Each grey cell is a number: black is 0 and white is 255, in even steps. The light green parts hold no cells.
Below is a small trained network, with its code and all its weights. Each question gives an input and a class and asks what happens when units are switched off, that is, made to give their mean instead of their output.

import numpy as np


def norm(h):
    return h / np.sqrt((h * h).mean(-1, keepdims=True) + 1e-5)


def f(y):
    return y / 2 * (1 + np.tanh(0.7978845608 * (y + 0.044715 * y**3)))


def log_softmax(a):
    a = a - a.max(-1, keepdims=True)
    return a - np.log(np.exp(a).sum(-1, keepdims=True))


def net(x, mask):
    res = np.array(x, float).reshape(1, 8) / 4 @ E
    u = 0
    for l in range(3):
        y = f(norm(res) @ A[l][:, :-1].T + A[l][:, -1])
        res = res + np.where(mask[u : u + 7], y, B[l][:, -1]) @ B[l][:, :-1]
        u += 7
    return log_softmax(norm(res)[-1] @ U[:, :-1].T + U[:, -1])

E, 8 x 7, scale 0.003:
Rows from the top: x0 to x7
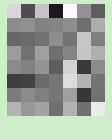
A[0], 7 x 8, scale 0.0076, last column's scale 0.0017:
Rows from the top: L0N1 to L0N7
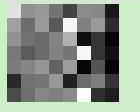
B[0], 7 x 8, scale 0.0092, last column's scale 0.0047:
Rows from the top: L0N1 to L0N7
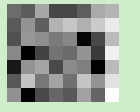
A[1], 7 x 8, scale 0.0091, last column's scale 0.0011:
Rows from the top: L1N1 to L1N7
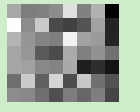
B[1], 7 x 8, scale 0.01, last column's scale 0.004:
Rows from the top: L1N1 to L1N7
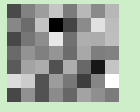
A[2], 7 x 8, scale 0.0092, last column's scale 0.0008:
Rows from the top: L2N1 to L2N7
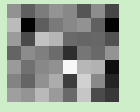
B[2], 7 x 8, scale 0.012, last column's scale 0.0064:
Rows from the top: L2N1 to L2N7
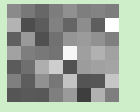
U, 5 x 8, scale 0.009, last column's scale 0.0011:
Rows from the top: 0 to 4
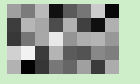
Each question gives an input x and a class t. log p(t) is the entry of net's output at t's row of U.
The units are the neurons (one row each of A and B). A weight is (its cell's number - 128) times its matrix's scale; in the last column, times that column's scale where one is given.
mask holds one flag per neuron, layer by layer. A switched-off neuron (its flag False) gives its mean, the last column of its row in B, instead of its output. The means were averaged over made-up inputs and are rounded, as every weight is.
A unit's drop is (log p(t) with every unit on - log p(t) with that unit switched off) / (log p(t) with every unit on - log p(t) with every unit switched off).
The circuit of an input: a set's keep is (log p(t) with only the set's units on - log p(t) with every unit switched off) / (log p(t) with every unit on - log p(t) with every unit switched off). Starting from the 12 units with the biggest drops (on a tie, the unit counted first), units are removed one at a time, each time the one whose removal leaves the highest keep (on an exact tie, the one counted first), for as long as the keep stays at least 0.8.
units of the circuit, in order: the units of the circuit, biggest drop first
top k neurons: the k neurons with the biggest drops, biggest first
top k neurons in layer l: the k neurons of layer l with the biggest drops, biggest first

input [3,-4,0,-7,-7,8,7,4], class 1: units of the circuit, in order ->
L0N3
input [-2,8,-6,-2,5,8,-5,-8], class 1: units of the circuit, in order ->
L0N3, L2N2
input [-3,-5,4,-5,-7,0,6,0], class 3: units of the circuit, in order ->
L1N6, L0N6
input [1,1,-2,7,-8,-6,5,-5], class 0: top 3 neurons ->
L0N1, L1N2, L0N7
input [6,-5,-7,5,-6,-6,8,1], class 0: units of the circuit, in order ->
L1N2, L0N4
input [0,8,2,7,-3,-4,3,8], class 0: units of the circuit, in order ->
L1N2, L0N1
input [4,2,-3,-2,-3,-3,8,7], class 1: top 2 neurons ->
L0N5, L0N3
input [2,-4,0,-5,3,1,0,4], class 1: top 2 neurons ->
L0N3, L0N5
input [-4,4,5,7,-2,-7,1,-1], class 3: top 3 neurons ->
L1N6, L0N6, L0N7
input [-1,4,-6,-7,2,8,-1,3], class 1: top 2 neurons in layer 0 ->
L0N3, L0N5
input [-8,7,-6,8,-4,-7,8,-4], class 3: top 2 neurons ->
L0N6, L1N6
